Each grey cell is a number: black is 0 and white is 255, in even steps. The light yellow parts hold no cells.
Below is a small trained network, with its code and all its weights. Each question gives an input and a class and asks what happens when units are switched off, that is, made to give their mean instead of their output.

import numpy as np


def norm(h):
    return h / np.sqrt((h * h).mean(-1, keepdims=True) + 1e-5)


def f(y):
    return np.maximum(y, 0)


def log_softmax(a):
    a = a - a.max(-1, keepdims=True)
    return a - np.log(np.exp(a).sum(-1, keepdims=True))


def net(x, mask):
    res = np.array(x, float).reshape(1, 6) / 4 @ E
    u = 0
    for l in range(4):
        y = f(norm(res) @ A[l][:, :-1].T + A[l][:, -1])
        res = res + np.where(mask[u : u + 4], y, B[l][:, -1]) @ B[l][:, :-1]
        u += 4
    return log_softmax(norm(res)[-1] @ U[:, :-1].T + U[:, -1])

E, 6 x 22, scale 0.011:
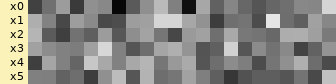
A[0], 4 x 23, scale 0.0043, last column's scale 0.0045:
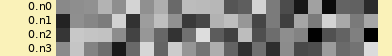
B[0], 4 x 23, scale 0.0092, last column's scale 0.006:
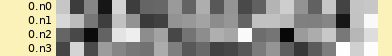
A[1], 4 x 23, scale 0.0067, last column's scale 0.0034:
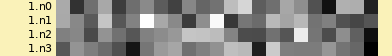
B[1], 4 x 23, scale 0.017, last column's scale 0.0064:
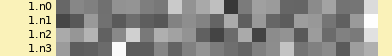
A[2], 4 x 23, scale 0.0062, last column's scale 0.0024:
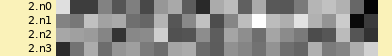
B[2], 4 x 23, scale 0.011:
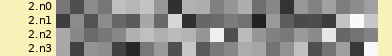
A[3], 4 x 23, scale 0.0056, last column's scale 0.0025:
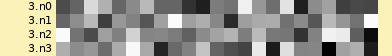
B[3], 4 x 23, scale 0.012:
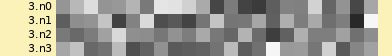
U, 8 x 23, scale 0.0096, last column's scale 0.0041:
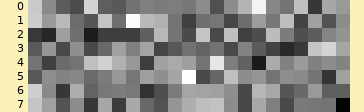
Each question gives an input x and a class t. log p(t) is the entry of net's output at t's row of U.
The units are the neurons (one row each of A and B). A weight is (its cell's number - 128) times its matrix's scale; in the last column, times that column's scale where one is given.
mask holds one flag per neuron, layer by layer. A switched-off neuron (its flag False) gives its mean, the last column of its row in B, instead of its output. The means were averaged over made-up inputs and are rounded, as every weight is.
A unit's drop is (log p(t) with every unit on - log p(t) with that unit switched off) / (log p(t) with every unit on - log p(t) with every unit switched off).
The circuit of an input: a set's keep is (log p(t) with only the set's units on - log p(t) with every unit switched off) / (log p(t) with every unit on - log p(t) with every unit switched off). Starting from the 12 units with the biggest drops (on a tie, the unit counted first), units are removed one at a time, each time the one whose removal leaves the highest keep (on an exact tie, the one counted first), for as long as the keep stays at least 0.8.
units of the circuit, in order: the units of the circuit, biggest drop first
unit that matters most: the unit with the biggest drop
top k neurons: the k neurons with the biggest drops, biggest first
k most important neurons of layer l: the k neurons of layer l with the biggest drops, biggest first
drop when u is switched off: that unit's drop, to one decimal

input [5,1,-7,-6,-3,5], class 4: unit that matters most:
0.n2
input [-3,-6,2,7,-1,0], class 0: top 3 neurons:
[3.n3 0.n0 1.n2]
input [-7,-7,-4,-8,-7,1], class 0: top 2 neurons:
[1.n3 1.n2]
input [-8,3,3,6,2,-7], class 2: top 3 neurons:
[1.n1 0.n1 0.n3]
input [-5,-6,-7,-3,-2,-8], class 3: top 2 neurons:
[2.n1 1.n2]
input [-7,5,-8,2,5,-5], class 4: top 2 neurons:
[0.n2 1.n2]
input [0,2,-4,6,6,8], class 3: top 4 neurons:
[0.n3 0.n1 1.n0 1.n3]
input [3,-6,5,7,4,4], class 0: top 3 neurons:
[3.n3 0.n0 1.n0]
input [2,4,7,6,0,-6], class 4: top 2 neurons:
[2.n0 0.n1]
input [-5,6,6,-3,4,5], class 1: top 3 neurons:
[1.n2 0.n2 1.n0]
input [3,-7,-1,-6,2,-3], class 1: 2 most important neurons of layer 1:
[1.n1 1.n0]
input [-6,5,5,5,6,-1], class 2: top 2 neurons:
[1.n1 0.n1]
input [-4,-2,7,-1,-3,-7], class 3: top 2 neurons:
[2.n1 0.n2]
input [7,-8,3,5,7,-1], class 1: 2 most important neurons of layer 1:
[1.n1 1.n0]
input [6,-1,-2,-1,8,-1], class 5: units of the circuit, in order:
[3.n1]
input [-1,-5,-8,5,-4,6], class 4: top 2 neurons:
[0.n2 2.n1]
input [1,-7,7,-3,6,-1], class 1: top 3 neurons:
[3.n0 0.n2 1.n0]
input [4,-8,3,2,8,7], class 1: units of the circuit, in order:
[3.n0 2.n3]
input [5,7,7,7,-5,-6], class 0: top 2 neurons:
[3.n3 0.n2]
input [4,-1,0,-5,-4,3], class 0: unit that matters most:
1.n3
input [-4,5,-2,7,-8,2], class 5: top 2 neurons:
[1.n0 0.n1]
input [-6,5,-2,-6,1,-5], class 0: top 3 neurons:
[1.n3 0.n1 3.n0]
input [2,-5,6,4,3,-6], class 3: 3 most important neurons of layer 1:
[1.n2 1.n1 1.n0]
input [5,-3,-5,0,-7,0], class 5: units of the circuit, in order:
[1.n0 3.n1]
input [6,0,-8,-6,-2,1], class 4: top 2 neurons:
[0.n2 1.n1]
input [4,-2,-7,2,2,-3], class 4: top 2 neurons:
[0.n2 1.n1]
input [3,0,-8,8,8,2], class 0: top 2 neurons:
[0.n0 3.n3]
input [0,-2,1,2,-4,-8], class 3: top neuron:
[2.n1]
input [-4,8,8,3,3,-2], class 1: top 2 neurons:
[1.n2 0.n2]
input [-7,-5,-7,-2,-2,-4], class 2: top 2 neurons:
[1.n1 1.n2]
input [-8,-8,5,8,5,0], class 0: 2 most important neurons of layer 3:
[3.n3 3.n1]
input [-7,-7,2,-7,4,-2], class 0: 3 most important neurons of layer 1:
[1.n3 1.n2 1.n1]
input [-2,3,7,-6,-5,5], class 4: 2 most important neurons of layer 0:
[0.n0 0.n3]
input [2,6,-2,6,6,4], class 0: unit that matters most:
0.n0
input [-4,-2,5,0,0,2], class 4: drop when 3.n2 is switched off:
0.1
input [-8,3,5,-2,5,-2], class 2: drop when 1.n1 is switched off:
1.2
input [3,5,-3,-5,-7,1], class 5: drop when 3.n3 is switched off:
0.0
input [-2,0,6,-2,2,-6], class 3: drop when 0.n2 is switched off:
0.2
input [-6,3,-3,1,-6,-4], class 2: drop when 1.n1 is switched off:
1.8
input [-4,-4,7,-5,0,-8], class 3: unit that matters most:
2.n1
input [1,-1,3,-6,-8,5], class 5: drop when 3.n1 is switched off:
0.1
